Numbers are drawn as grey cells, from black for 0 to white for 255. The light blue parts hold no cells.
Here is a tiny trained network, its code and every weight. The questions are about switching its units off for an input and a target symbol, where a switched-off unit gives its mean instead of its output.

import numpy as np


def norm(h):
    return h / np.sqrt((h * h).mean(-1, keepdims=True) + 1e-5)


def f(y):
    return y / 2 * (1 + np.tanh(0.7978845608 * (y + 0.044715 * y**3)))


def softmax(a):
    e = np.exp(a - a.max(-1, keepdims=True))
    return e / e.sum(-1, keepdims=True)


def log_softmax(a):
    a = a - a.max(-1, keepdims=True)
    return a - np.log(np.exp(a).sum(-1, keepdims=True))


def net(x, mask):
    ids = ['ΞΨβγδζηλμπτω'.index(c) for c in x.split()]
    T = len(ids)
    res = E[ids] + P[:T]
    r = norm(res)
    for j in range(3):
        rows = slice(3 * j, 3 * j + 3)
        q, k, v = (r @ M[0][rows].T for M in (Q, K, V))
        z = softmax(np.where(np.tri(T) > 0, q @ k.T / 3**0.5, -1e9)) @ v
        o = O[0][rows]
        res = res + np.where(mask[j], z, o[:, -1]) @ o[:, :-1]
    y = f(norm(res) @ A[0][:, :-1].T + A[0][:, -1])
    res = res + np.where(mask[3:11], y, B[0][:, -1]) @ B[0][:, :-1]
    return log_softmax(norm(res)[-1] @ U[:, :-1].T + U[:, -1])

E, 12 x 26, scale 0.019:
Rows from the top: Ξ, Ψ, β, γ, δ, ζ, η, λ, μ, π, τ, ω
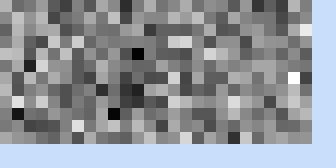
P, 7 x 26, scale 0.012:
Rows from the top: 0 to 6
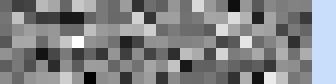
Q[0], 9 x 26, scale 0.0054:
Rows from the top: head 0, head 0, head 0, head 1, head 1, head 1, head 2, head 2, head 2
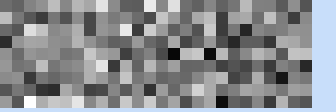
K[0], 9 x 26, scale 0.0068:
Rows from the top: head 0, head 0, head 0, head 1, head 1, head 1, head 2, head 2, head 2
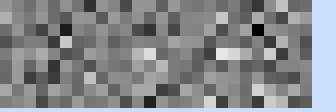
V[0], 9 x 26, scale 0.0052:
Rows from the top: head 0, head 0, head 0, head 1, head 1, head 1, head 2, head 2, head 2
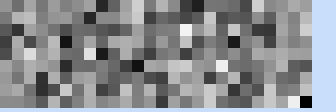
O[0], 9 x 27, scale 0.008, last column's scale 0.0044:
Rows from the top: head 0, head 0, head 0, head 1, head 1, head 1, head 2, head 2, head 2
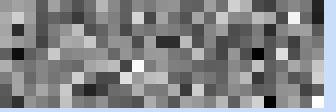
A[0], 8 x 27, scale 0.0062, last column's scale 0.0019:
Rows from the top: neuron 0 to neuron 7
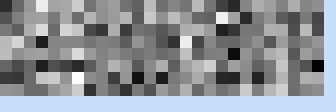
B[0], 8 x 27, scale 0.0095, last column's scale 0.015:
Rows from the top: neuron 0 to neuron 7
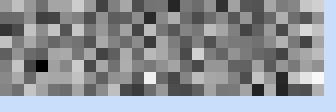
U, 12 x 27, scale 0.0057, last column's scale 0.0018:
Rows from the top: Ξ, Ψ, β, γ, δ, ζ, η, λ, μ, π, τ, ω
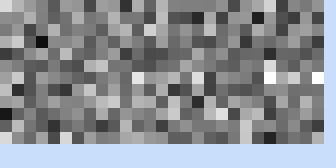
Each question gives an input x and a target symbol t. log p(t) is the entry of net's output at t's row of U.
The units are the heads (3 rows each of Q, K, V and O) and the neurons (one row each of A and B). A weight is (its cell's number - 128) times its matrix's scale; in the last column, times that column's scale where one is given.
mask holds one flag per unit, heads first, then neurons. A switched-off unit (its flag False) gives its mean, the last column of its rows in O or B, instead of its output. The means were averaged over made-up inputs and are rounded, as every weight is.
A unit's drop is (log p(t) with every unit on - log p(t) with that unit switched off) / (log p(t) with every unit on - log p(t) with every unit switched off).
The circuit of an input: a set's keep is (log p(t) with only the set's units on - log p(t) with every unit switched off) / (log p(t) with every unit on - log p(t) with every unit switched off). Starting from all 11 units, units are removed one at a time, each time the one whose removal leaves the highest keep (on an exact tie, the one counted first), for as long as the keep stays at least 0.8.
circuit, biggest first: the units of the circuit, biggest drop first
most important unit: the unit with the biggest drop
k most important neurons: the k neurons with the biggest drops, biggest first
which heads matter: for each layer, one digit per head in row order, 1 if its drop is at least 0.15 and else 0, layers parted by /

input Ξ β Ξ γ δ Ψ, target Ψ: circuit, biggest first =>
[neuron 6]
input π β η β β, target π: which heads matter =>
011
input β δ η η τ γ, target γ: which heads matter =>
010
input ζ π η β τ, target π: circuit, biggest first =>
[head 2; head 1; neuron 6]
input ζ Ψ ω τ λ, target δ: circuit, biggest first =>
[head 2; neuron 6]
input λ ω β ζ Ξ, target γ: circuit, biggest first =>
[head 0; head 1; neuron 5]
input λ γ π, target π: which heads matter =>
000
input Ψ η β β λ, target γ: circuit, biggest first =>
[head 0; head 1; neuron 5]
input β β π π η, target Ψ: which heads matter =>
101
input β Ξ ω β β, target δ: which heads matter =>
001
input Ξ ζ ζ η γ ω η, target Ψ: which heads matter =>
010
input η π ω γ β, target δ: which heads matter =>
011
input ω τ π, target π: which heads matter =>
010
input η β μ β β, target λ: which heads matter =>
010
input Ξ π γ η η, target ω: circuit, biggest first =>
[head 2; head 1; neuron 2]
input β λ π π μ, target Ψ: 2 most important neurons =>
[neuron 7; neuron 6]
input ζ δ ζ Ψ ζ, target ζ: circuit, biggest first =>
[head 2; neuron 6]
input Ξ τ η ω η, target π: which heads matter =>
011
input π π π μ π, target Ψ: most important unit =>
head 2
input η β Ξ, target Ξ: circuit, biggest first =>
[head 1; neuron 6]
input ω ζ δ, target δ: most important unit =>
head 2
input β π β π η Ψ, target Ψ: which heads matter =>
110
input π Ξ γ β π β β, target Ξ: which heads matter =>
110
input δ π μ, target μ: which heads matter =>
010
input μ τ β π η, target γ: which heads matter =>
110
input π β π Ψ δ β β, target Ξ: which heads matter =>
110
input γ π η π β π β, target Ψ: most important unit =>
head 0
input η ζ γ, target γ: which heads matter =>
000
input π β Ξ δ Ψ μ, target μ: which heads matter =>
011
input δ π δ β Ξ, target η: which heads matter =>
110
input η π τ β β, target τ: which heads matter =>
010
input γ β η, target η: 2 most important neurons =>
[neuron 2; neuron 7]
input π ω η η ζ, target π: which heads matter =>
011
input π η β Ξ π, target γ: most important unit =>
head 0
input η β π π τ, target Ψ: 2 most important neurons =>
[neuron 7; neuron 6]
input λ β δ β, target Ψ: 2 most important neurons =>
[neuron 6; neuron 4]
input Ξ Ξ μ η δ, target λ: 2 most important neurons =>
[neuron 6; neuron 3]
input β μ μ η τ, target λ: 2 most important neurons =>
[neuron 6; neuron 3]
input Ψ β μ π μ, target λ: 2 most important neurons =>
[neuron 6; neuron 3]
